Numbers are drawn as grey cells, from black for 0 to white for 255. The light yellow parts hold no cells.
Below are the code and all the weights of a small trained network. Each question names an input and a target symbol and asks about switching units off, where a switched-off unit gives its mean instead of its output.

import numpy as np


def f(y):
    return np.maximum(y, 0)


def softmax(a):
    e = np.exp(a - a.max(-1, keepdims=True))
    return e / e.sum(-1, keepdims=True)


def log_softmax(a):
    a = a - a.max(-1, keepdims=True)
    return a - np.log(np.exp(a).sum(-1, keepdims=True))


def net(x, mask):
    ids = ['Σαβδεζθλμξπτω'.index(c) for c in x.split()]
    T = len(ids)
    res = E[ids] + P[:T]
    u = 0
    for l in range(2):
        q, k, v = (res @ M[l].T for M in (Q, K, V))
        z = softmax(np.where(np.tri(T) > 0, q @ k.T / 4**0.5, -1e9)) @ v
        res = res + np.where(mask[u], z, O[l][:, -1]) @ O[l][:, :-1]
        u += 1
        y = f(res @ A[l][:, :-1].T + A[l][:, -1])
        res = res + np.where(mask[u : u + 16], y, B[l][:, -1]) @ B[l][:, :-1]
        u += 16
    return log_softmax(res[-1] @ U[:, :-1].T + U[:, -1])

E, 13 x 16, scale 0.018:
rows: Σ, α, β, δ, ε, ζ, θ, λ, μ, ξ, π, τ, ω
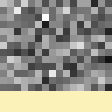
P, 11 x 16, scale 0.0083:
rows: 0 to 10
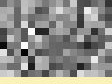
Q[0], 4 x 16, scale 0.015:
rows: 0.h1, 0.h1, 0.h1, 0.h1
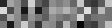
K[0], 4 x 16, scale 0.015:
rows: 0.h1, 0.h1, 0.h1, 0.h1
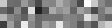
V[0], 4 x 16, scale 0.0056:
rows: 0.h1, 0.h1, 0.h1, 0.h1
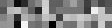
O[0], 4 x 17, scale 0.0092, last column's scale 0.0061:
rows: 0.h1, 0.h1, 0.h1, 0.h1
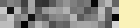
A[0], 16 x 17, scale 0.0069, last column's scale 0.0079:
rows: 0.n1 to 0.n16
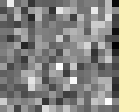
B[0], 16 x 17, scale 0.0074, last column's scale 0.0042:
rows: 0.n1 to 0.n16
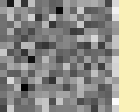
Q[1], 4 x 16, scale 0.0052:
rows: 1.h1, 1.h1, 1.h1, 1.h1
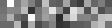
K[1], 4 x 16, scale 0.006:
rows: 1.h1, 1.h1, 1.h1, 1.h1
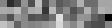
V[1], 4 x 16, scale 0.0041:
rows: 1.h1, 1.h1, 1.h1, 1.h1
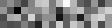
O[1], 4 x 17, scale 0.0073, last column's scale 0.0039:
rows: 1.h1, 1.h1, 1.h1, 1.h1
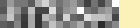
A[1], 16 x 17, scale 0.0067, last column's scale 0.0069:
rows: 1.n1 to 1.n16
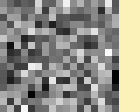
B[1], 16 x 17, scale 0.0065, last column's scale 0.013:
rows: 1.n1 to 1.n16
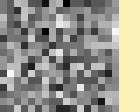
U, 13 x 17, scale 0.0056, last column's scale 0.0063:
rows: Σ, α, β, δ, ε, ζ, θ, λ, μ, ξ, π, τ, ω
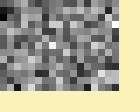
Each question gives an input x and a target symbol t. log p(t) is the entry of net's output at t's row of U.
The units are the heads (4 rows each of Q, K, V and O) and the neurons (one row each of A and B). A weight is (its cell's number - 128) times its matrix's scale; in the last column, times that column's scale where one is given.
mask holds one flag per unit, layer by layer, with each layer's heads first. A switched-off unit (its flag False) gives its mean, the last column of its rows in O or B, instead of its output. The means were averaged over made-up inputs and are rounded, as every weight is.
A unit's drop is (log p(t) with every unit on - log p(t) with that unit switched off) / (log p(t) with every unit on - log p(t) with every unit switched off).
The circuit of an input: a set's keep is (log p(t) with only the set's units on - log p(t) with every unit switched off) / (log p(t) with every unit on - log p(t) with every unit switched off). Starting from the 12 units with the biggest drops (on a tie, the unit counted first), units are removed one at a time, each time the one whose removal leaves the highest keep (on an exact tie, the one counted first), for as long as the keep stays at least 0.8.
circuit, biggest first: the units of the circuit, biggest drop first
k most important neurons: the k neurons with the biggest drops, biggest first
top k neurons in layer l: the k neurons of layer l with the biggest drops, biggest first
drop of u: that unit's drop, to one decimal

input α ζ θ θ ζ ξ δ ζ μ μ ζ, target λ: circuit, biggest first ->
[1.n15 0.h1]
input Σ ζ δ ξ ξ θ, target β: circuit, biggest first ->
[0.h1]
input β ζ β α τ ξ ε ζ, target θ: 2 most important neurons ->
[0.n15 0.n5]
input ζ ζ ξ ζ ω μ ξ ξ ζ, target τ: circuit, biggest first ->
[0.h1 1.h1 1.n4]
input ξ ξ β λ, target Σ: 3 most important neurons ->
[1.n9 1.n1 0.n6]
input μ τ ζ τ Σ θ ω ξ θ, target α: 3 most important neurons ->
[0.n1 1.n6 1.n5]
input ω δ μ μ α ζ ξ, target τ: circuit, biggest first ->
[0.h1 1.n4]
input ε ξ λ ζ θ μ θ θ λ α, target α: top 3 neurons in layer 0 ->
[0.n1 0.n3 0.n10]
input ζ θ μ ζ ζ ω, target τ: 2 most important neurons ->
[1.n7 1.n4]
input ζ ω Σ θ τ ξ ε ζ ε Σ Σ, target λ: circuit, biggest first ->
[0.h1 1.n15 1.n5 1.n1]
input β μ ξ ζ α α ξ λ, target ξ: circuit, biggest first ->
[1.n11 0.h1]
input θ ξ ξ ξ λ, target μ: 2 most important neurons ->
[0.n2 1.n5]
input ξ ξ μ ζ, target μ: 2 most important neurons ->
[1.n5 1.n7]
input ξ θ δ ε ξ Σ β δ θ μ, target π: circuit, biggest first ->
[0.h1]
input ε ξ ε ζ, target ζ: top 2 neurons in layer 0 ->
[0.n13 0.n10]
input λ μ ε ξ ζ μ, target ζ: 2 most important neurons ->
[0.n9 1.n5]
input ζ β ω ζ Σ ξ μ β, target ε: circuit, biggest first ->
[0.h1 1.h1]
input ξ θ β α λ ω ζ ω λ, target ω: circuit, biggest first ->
[0.h1 0.n7]
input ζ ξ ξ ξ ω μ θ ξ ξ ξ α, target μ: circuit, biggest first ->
[0.h1 0.n2 1.n5]
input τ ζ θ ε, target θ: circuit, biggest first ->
[0.h1 0.n6]
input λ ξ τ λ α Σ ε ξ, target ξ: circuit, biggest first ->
[1.n11 0.h1]
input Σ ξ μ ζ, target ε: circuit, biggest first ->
[0.h1]
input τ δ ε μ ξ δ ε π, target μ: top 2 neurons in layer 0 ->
[0.n2 0.n4]
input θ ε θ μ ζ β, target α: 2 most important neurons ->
[0.n1 1.n6]
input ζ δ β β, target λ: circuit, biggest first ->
[0.h1 1.n15]
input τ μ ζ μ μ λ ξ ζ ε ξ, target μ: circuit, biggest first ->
[0.h1 1.n5]
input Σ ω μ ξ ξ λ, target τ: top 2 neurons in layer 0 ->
[0.n4 0.n13]
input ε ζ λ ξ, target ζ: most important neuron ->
[0.n9]
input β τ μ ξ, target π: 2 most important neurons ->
[0.n9 1.n6]
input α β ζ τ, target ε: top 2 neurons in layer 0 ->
[0.n12 0.n15]
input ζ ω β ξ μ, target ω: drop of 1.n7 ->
0.0
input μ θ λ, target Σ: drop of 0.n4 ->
-0.1
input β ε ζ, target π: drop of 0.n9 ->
0.2
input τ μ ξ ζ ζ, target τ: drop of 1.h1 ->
0.4
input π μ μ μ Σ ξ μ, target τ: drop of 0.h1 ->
0.7
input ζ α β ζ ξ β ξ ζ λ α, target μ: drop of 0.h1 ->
0.8
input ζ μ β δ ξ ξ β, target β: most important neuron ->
[1.n5]
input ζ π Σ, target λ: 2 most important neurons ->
[1.n15 1.n5]
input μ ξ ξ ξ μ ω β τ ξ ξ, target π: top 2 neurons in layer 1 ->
[1.n6 1.n7]
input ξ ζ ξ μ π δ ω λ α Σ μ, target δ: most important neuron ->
[1.n6]
